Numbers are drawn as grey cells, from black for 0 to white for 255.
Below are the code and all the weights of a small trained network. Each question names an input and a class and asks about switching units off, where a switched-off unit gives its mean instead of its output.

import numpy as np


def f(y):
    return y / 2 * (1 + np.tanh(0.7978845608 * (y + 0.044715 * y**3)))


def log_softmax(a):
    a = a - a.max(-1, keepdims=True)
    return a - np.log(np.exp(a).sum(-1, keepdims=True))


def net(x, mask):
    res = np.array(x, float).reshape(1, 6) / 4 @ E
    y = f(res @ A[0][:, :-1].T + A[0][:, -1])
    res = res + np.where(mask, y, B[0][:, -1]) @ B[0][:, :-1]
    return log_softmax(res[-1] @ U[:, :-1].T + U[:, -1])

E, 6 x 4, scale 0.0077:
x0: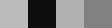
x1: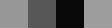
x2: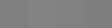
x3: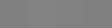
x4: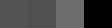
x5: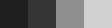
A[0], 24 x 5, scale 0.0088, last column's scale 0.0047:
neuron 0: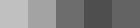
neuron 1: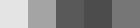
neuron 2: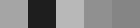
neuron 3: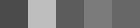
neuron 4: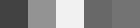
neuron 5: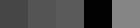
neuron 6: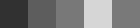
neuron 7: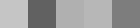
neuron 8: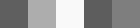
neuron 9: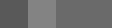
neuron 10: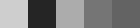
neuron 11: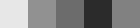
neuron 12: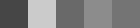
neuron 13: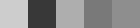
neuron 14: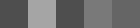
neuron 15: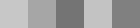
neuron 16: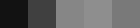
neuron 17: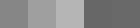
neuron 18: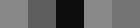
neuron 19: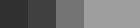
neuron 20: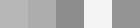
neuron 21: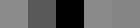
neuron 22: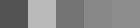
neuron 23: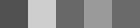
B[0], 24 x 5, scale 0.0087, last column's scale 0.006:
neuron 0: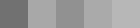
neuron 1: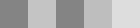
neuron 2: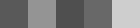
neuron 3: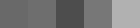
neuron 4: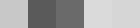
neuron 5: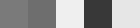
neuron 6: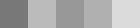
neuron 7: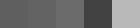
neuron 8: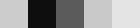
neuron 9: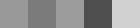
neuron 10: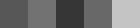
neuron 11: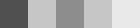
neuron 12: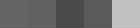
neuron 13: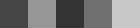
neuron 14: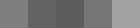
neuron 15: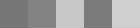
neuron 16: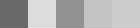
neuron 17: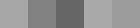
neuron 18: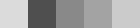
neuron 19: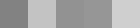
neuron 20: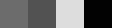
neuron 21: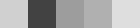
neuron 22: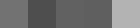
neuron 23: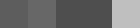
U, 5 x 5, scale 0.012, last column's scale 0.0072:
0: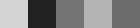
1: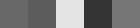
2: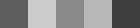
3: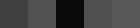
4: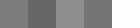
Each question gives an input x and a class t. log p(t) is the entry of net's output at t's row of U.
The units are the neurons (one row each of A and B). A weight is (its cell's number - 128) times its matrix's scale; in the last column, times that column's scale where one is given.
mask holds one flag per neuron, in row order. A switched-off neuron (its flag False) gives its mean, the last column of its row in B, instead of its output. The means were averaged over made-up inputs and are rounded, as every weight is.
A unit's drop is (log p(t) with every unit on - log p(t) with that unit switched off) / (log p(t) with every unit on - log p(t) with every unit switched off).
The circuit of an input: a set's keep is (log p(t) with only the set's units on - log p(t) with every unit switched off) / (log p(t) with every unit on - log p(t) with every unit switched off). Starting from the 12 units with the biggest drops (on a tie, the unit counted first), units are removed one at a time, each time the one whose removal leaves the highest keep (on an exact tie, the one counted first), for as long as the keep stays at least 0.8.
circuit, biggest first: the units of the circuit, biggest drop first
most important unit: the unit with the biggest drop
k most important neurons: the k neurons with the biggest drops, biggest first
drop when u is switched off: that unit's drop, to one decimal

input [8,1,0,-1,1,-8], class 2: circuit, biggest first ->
neuron 11; neuron 1
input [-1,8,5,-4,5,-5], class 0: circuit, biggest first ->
neuron 21
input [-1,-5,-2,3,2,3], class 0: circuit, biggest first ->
neuron 8; neuron 4
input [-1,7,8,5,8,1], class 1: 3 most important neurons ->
neuron 5; neuron 8; neuron 4
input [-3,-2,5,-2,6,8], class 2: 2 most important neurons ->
neuron 16; neuron 20
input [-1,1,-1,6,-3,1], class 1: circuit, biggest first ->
neuron 8; neuron 4; neuron 20; neuron 11
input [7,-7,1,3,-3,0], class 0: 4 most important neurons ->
neuron 8; neuron 4; neuron 23; neuron 12
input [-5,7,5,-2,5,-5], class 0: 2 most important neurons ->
neuron 21; neuron 18
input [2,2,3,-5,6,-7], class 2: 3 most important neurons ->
neuron 11; neuron 1; neuron 20
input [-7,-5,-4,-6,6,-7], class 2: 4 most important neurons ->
neuron 11; neuron 20; neuron 1; neuron 0
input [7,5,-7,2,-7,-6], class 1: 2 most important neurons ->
neuron 20; neuron 15
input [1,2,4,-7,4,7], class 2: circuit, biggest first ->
neuron 16; neuron 19
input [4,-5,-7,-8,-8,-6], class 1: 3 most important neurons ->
neuron 20; neuron 15; neuron 7
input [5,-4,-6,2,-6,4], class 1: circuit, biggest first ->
neuron 20
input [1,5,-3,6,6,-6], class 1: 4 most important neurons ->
neuron 5; neuron 8; neuron 4; neuron 16
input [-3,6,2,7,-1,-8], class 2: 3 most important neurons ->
neuron 11; neuron 1; neuron 8
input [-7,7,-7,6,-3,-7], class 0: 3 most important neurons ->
neuron 21; neuron 18; neuron 16
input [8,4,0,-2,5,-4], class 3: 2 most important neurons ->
neuron 10; neuron 13
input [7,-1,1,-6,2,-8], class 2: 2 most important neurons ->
neuron 11; neuron 1
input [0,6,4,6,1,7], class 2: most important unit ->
neuron 16
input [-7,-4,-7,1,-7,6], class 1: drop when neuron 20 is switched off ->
1.0
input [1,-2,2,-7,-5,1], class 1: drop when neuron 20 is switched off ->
0.2
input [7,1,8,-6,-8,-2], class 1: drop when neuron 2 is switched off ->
0.0
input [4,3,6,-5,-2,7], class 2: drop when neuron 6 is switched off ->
0.1
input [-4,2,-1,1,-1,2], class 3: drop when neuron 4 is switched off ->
0.2
